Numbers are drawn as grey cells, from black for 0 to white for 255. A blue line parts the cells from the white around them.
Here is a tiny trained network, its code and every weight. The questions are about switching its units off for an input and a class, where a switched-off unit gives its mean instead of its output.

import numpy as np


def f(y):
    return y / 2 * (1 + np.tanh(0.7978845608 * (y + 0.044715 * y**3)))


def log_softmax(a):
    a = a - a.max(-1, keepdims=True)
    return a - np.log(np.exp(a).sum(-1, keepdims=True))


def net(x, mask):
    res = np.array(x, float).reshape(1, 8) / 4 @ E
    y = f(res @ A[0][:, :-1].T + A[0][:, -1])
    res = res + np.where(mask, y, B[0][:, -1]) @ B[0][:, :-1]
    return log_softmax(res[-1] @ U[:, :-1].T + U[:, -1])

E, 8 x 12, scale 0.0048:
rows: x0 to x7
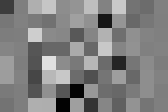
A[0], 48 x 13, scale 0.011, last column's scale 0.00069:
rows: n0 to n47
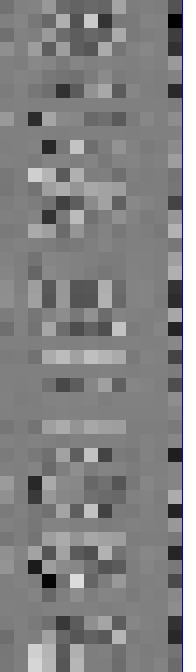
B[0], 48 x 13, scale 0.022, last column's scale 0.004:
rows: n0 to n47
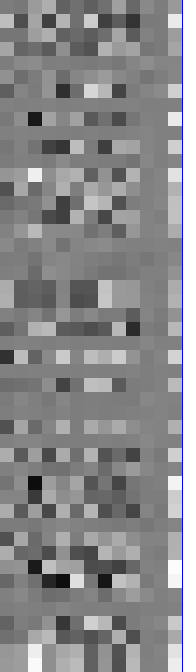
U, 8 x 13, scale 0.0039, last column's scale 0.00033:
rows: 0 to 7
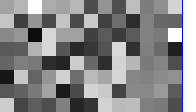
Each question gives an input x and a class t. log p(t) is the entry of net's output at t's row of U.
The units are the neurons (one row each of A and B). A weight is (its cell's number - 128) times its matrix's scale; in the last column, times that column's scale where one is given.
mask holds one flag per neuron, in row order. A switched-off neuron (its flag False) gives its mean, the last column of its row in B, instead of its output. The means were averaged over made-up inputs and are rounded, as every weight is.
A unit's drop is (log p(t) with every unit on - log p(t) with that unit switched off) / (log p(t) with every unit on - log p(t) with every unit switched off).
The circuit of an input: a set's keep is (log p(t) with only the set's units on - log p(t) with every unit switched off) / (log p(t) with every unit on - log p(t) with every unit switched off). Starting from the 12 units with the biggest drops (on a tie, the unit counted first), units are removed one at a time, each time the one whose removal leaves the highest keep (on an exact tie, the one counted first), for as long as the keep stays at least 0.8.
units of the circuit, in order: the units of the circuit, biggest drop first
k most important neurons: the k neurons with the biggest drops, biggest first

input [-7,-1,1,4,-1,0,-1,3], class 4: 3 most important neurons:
(n41 n10 n15)
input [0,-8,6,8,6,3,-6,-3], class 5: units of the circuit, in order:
(n25)
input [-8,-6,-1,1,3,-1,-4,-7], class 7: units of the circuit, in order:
(n39 n21)
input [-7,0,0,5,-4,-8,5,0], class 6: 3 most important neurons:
(n6 n44 n14)
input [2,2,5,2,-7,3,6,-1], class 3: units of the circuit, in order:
(n23 n45 n2)
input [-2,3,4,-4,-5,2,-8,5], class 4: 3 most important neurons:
(n41 n10 n15)
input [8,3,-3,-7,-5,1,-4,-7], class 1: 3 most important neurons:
(n1 n36 n32)
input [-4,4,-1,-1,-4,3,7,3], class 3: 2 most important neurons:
(n23 n45)
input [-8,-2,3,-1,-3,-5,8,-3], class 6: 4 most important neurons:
(n6 n44 n14 n27)
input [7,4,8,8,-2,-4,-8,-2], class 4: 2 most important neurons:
(n41 n10)
